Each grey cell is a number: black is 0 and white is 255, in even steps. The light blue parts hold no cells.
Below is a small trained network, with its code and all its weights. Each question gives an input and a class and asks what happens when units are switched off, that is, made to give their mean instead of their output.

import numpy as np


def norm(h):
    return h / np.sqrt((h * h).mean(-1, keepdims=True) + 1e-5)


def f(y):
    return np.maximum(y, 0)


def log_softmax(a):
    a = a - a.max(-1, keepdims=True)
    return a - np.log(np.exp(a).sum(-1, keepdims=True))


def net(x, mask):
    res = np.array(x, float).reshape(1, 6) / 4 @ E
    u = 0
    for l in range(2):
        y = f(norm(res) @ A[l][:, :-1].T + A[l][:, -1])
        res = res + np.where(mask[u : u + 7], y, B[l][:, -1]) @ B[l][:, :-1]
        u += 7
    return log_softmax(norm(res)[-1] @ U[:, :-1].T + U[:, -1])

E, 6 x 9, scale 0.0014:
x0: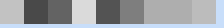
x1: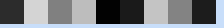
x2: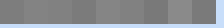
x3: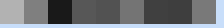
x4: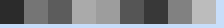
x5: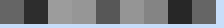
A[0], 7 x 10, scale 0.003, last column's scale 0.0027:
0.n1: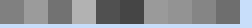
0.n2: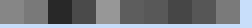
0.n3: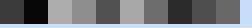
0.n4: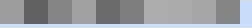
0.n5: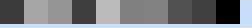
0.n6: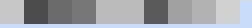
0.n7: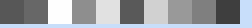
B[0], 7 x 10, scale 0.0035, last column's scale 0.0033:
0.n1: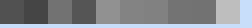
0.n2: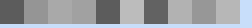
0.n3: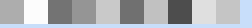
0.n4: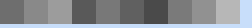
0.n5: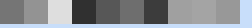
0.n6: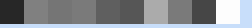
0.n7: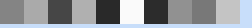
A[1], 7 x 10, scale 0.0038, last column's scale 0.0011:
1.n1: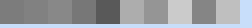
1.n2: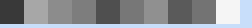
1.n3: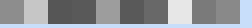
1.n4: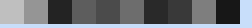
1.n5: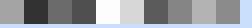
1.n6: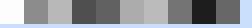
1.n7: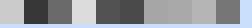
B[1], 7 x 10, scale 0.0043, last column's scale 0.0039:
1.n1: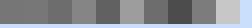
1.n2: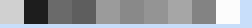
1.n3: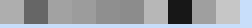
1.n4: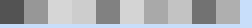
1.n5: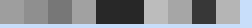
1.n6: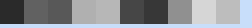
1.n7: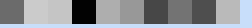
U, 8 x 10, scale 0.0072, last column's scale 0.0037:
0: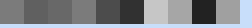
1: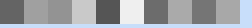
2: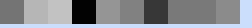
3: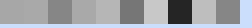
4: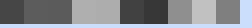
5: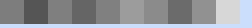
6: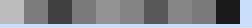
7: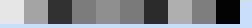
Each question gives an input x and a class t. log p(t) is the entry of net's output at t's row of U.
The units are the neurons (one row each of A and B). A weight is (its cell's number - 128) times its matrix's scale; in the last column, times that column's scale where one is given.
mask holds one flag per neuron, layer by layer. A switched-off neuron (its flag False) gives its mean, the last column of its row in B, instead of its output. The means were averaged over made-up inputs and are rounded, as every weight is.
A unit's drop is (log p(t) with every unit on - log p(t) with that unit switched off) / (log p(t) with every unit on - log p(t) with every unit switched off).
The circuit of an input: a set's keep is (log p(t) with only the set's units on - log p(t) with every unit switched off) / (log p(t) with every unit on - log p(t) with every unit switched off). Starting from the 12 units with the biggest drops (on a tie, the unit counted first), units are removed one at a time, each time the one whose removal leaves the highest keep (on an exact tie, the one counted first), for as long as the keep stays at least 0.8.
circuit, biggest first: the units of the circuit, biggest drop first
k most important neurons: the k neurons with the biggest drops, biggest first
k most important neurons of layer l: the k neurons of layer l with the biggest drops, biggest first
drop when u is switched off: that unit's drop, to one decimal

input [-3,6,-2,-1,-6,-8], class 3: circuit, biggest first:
(1.n3 0.n6)
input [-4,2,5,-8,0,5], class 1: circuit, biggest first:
(0.n7)
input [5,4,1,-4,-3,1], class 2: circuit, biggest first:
(1.n7 0.n6)
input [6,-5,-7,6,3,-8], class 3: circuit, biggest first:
(1.n3 0.n6 1.n2)
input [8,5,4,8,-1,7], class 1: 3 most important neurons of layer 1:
(1.n4 1.n3 1.n5)
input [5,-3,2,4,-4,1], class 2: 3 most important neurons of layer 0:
(0.n7 0.n1 0.n5)
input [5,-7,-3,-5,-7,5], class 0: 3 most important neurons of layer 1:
(1.n5 1.n3 1.n4)
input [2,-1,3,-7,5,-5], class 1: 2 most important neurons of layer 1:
(1.n6 1.n2)
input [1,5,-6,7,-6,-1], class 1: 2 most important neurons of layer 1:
(1.n4 1.n5)
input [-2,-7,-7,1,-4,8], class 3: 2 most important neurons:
(0.n3 0.n1)
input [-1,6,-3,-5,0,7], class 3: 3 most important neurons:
(0.n3 0.n6 1.n5)
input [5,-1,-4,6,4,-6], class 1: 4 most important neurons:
(1.n4 0.n3 1.n6 1.n2)
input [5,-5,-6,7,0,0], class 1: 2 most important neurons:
(1.n4 0.n6)
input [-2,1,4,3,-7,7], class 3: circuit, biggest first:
(0.n3)
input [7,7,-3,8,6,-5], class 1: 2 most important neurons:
(1.n4 0.n6)
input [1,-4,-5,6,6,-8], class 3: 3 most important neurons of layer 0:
(0.n7 0.n6 0.n1)
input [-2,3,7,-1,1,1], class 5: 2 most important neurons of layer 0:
(0.n6 0.n5)
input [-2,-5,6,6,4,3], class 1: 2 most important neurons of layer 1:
(1.n4 1.n6)
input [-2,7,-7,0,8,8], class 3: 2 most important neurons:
(0.n3 0.n6)
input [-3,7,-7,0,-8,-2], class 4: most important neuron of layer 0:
(0.n6)
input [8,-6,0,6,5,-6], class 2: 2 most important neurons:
(1.n7 0.n7)
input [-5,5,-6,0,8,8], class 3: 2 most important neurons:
(0.n3 1.n6)
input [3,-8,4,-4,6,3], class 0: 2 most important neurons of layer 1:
(1.n5 1.n6)
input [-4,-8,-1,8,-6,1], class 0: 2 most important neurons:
(1.n5 0.n7)
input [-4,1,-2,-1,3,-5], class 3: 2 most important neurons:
(1.n3 1.n7)
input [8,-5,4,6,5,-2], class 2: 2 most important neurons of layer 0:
(0.n7 0.n6)
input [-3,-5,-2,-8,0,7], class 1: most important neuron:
(0.n7)
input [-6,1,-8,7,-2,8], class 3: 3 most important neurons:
(0.n3 0.n7 1.n7)
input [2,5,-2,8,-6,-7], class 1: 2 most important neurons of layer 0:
(0.n6 0.n3)
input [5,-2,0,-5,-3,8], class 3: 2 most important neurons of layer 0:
(0.n3 0.n2)
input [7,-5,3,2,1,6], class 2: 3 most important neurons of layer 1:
(1.n7 1.n3 1.n2)
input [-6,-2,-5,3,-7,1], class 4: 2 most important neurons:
(1.n6 1.n7)
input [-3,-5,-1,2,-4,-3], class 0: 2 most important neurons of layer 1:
(1.n5 1.n7)
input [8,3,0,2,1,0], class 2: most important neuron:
(1.n7)
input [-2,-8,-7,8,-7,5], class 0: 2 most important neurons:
(1.n5 0.n7)
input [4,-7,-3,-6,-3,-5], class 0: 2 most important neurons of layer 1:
(1.n5 1.n4)
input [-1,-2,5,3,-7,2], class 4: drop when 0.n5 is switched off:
0.0
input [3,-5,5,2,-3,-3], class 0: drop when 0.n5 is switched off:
0.1
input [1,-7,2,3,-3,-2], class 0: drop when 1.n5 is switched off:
0.2
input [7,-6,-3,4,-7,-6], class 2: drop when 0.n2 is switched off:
-0.1
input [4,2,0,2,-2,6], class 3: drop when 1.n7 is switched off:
-0.1
